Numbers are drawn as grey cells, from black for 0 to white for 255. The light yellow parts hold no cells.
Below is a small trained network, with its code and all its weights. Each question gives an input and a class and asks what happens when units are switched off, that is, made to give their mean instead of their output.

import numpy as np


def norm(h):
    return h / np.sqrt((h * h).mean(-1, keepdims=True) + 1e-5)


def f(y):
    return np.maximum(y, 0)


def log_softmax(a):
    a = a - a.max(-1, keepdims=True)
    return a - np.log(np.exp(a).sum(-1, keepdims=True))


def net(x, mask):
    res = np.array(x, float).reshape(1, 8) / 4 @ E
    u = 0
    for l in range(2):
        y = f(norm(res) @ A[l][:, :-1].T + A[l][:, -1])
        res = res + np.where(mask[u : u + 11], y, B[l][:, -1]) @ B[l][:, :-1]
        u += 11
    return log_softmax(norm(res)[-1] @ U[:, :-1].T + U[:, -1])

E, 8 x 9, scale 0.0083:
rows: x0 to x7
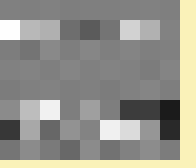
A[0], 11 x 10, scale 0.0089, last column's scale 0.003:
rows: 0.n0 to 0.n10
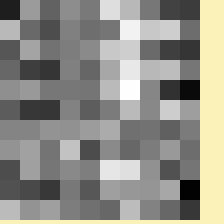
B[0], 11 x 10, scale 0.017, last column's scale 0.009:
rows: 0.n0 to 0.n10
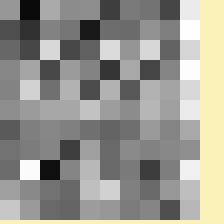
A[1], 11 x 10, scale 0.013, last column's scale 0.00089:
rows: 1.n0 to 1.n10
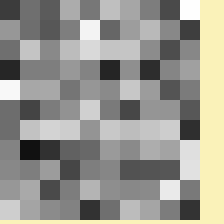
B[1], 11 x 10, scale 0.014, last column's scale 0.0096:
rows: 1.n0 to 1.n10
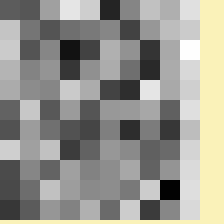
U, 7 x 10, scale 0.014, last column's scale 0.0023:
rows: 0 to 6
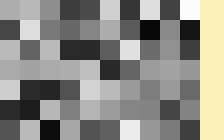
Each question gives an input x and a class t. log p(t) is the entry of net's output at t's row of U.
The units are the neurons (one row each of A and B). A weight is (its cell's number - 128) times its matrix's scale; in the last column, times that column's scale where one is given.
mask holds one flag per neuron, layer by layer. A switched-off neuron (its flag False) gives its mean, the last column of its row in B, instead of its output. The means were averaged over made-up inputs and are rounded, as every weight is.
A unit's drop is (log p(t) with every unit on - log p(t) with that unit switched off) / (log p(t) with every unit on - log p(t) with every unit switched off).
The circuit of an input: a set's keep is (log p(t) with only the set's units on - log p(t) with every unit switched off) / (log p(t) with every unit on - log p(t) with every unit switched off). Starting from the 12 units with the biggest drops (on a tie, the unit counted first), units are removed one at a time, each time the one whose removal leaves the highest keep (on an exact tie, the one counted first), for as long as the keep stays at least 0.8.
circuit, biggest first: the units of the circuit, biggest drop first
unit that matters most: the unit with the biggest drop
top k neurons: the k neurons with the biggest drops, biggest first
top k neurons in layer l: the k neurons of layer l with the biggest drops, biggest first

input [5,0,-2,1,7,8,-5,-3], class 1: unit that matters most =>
0.n5
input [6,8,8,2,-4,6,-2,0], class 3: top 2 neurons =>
(1.n4 0.n5)
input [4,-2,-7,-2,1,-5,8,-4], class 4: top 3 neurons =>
(0.n0 0.n8 1.n2)
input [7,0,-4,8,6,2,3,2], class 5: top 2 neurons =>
(0.n2 0.n0)
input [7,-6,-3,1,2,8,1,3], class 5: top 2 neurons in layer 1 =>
(1.n2 1.n7)
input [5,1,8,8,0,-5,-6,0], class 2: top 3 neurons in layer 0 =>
(0.n1 0.n8 0.n4)
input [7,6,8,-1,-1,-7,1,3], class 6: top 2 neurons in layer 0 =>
(0.n3 0.n0)
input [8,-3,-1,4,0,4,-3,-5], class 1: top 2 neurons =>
(0.n5 0.n2)
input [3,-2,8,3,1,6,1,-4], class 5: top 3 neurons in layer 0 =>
(0.n8 0.n3 0.n5)
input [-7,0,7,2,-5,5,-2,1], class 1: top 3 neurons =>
(0.n5 0.n2 0.n10)
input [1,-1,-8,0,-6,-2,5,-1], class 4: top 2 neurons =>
(0.n0 0.n8)
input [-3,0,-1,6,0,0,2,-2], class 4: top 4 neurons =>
(0.n0 0.n8 0.n1 1.n2)
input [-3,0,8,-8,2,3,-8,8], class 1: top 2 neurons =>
(0.n5 0.n10)
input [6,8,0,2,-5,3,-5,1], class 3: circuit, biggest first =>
(1.n4)
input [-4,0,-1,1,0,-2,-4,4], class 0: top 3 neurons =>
(0.n5 0.n0 0.n3)
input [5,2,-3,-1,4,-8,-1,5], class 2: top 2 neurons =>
(0.n1 0.n3)
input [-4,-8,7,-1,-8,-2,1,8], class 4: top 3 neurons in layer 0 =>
(0.n4 0.n0 0.n2)
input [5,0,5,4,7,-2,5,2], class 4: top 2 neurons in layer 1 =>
(1.n2 1.n0)
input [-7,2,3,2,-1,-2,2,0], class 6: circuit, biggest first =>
(0.n1 0.n8)
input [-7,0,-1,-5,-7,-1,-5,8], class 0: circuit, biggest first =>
(0.n3)
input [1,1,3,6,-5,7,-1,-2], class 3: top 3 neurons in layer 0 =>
(0.n1 0.n8 0.n5)
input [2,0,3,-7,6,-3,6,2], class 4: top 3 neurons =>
(0.n0 0.n8 1.n2)
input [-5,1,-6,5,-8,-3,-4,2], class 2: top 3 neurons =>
(0.n1 0.n8 0.n4)
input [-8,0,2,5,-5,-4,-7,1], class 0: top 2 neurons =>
(0.n5 0.n0)
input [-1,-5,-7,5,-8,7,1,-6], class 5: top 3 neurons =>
(0.n8 0.n3 1.n2)
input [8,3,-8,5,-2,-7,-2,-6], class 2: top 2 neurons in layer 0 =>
(0.n1 0.n3)
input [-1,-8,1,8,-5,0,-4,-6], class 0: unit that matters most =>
0.n3
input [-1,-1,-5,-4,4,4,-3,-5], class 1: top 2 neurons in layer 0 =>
(0.n5 0.n2)
